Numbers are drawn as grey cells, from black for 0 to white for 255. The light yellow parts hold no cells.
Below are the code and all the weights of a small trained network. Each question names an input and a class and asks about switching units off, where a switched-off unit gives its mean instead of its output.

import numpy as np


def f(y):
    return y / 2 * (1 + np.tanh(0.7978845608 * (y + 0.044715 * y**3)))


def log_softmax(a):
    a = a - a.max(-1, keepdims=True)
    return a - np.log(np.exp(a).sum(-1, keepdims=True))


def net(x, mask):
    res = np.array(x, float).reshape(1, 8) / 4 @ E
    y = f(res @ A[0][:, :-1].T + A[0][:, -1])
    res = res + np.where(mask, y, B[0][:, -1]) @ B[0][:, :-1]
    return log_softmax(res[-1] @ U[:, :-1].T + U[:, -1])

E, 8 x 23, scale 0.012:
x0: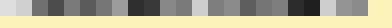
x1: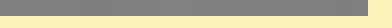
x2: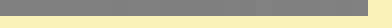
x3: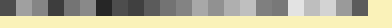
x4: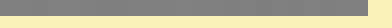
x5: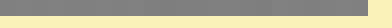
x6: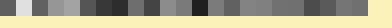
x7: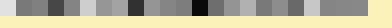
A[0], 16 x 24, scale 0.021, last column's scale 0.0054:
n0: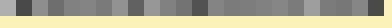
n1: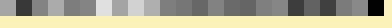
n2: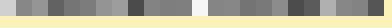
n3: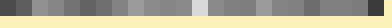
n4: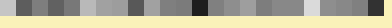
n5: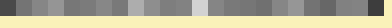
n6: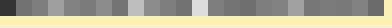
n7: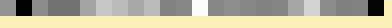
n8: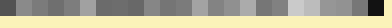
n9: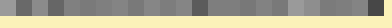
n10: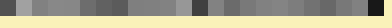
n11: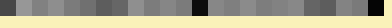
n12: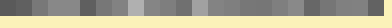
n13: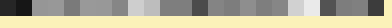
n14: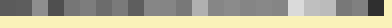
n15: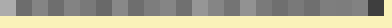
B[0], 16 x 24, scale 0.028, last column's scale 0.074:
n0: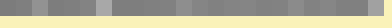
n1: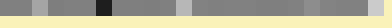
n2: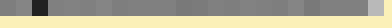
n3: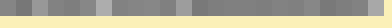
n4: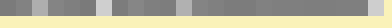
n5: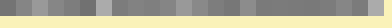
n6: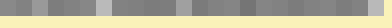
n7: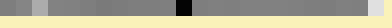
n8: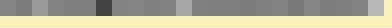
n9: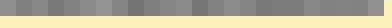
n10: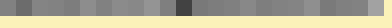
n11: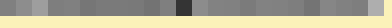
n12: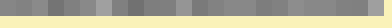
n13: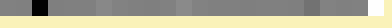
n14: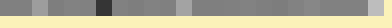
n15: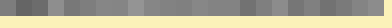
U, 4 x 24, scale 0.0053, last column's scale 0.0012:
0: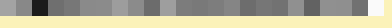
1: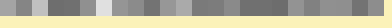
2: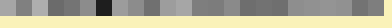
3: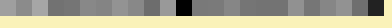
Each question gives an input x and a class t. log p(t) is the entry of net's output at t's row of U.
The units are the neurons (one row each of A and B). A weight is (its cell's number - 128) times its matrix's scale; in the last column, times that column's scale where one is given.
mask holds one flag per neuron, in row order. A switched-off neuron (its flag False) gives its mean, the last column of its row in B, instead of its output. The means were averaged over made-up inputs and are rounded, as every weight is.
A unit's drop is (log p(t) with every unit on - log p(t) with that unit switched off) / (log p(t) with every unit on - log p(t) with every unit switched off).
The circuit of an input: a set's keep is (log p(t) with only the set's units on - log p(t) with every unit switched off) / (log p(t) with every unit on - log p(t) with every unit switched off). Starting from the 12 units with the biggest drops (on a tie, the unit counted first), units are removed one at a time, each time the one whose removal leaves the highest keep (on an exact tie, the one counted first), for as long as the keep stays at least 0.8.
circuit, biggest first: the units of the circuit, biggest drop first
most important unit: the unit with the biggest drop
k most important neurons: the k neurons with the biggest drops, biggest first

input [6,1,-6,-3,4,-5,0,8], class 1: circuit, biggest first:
(n4)
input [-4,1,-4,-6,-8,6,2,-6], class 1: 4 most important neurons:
(n6, n14, n5, n8)
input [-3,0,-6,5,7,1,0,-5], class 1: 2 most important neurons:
(n1, n6)
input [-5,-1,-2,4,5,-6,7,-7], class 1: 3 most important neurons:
(n7, n6, n5)
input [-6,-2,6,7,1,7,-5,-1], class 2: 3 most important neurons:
(n14, n8, n2)
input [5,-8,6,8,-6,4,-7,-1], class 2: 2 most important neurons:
(n14, n13)
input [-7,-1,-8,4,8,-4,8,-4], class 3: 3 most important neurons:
(n11, n10, n2)
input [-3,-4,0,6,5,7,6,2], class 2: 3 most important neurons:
(n7, n8, n14)
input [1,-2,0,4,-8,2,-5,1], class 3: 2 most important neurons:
(n7, n1)
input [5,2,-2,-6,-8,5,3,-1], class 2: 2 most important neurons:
(n13, n1)
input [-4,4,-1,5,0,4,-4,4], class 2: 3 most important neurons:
(n14, n8, n2)
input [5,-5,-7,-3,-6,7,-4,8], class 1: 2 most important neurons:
(n4, n13)
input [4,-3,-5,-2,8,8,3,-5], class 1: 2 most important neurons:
(n13, n7)
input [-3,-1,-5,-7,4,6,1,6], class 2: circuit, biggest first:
(n1)
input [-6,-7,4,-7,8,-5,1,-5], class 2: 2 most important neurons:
(n1, n2)
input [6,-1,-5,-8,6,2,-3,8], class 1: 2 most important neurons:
(n4, n13)
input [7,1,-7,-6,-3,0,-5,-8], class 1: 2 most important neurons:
(n13, n3)
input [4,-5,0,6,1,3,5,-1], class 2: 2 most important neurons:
(n13, n7)
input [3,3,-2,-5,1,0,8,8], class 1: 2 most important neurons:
(n7, n4)
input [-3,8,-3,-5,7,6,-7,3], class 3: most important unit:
n7
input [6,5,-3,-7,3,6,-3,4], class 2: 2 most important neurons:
(n1, n13)
